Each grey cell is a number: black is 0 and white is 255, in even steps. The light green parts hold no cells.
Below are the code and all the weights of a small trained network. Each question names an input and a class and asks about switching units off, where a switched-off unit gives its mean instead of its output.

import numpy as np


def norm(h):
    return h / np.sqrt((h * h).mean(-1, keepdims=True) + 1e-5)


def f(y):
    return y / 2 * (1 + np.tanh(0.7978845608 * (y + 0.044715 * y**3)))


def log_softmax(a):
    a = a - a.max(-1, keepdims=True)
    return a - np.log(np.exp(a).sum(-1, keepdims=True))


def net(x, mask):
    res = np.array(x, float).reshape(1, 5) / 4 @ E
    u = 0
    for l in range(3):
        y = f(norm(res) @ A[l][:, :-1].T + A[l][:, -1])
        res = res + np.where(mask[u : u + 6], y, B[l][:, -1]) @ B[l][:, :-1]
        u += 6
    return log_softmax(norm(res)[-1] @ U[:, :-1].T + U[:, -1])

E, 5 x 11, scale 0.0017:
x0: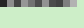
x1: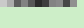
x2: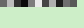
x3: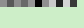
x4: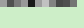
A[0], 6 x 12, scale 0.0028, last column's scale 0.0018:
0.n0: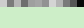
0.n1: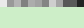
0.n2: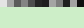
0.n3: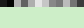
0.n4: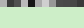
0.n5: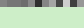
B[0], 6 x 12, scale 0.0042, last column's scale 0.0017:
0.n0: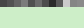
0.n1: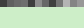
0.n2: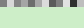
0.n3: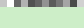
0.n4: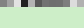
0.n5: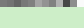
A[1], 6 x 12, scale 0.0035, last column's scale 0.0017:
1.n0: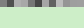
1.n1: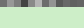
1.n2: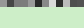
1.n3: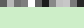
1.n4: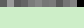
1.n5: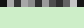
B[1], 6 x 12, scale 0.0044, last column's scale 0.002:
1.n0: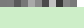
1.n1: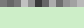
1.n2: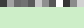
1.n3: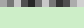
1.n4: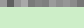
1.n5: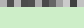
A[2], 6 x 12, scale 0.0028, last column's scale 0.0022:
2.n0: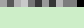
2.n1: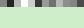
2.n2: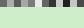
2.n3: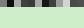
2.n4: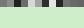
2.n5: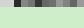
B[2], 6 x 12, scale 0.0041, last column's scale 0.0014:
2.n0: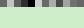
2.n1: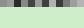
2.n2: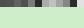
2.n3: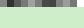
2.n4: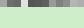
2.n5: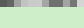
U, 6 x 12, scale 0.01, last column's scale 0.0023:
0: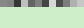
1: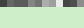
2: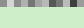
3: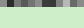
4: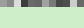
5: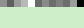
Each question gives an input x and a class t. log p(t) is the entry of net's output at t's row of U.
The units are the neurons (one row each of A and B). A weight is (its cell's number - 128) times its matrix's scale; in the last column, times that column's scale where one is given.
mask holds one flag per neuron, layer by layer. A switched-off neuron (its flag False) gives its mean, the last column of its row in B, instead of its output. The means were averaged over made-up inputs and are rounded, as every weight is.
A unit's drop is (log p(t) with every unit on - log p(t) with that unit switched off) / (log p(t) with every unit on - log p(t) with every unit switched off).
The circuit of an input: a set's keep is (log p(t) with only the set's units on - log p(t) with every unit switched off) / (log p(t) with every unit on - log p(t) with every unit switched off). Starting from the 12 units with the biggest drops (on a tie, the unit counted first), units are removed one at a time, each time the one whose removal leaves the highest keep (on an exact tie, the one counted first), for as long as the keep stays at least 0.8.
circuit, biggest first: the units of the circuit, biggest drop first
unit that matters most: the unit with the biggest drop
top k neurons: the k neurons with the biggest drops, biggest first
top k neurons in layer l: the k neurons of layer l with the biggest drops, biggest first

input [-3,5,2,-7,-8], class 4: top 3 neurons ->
(1.n3; 0.n5; 1.n2)
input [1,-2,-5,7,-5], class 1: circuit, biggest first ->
(1.n2)
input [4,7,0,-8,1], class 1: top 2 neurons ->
(2.n2; 0.n3)
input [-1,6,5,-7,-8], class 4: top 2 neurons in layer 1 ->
(1.n3; 1.n2)
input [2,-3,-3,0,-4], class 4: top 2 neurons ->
(1.n3; 0.n2)
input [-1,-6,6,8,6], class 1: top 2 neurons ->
(1.n2; 1.n0)
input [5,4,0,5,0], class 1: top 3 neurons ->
(1.n2; 0.n1; 0.n0)
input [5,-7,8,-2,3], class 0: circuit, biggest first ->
(2.n4; 1.n1)
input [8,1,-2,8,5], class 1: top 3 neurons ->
(1.n2; 0.n0; 0.n1)
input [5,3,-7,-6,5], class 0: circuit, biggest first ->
(1.n2; 2.n1; 1.n0)
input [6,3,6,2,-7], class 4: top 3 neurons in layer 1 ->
(1.n3; 1.n0; 1.n5)
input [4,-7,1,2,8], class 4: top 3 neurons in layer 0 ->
(0.n4; 0.n2; 0.n0)
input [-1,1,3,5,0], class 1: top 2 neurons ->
(1.n2; 1.n0)
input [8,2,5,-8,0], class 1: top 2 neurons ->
(2.n2; 1.n0)
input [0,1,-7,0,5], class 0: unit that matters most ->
1.n3
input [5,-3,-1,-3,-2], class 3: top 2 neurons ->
(1.n5; 0.n2)
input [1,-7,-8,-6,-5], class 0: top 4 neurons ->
(2.n1; 1.n2; 0.n2; 1.n0)
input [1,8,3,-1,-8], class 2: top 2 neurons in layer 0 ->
(0.n2; 0.n4)
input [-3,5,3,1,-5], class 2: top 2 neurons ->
(0.n2; 0.n4)
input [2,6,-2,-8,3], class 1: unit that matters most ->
2.n2
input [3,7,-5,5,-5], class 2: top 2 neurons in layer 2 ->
(2.n5; 2.n0)
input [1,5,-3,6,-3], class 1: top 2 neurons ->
(1.n2; 0.n3)
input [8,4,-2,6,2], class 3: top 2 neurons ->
(1.n5; 2.n3)
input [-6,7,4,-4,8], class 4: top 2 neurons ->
(0.n4; 0.n3)
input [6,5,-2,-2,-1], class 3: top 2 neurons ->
(1.n5; 0.n3)
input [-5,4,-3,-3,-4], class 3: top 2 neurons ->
(0.n1; 0.n3)
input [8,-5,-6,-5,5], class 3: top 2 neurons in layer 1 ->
(1.n5; 1.n1)
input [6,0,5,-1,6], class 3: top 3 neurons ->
(1.n5; 1.n3; 1.n0)
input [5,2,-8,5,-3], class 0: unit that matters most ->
2.n1
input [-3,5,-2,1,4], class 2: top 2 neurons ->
(0.n2; 1.n3)
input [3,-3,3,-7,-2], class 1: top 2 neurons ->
(2.n2; 1.n0)
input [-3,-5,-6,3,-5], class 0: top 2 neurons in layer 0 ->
(0.n4; 0.n2)
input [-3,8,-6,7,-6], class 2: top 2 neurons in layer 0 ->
(0.n2; 0.n4)
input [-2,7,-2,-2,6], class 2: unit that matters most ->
0.n2
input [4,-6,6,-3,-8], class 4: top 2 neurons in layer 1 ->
(1.n3; 1.n0)
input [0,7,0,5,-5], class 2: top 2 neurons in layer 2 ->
(2.n5; 2.n2)
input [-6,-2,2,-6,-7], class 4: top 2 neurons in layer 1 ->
(1.n3; 1.n2)
